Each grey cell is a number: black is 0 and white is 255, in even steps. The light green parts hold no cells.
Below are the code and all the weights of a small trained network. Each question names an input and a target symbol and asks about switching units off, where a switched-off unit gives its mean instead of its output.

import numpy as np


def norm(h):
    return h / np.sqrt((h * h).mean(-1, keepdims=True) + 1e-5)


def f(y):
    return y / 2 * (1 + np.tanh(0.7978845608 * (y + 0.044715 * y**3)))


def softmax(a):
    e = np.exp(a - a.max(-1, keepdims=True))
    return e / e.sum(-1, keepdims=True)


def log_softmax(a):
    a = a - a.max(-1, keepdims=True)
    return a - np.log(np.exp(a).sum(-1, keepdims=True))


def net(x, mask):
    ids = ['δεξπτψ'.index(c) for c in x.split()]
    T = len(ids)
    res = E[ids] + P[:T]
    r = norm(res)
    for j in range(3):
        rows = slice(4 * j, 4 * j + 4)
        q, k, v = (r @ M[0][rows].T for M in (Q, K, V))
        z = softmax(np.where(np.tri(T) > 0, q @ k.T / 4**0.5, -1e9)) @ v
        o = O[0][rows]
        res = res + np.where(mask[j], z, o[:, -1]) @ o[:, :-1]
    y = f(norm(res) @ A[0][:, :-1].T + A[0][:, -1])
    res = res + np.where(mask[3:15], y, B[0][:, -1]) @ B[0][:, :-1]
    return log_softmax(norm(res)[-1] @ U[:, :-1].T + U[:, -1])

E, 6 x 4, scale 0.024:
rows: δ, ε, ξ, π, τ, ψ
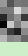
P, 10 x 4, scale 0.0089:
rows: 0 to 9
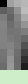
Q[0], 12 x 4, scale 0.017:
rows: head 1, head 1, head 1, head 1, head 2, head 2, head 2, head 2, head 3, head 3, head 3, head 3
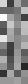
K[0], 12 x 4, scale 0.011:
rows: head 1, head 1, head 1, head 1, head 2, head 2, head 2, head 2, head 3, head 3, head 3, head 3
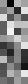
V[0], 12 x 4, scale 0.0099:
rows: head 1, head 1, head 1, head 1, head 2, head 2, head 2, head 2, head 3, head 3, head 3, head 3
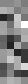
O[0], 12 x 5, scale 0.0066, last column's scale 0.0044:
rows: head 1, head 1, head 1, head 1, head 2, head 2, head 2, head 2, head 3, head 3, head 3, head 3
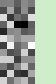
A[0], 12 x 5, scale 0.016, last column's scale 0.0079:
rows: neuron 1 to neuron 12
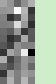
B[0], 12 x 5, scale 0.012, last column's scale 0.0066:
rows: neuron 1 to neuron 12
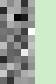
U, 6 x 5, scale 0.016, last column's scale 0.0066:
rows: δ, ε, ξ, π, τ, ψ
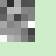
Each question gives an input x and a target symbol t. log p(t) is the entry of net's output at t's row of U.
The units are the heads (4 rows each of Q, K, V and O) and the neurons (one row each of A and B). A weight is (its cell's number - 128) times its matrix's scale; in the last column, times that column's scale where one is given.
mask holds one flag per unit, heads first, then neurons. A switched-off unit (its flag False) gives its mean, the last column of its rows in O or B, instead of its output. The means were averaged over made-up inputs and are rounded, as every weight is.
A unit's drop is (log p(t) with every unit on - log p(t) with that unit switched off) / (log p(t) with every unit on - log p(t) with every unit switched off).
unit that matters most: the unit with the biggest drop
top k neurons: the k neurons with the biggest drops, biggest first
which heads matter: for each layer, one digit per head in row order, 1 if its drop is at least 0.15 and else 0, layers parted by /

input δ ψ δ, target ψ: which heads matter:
110
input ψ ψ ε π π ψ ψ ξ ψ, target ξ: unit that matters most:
head 2
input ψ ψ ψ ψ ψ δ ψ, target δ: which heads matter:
010
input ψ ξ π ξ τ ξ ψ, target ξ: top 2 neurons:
neuron 7; neuron 1
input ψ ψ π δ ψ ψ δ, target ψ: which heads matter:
011
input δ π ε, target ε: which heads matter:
000
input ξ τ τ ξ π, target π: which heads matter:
000
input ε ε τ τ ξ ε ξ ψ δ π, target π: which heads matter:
000
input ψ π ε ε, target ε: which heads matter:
001
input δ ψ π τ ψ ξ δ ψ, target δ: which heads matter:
110
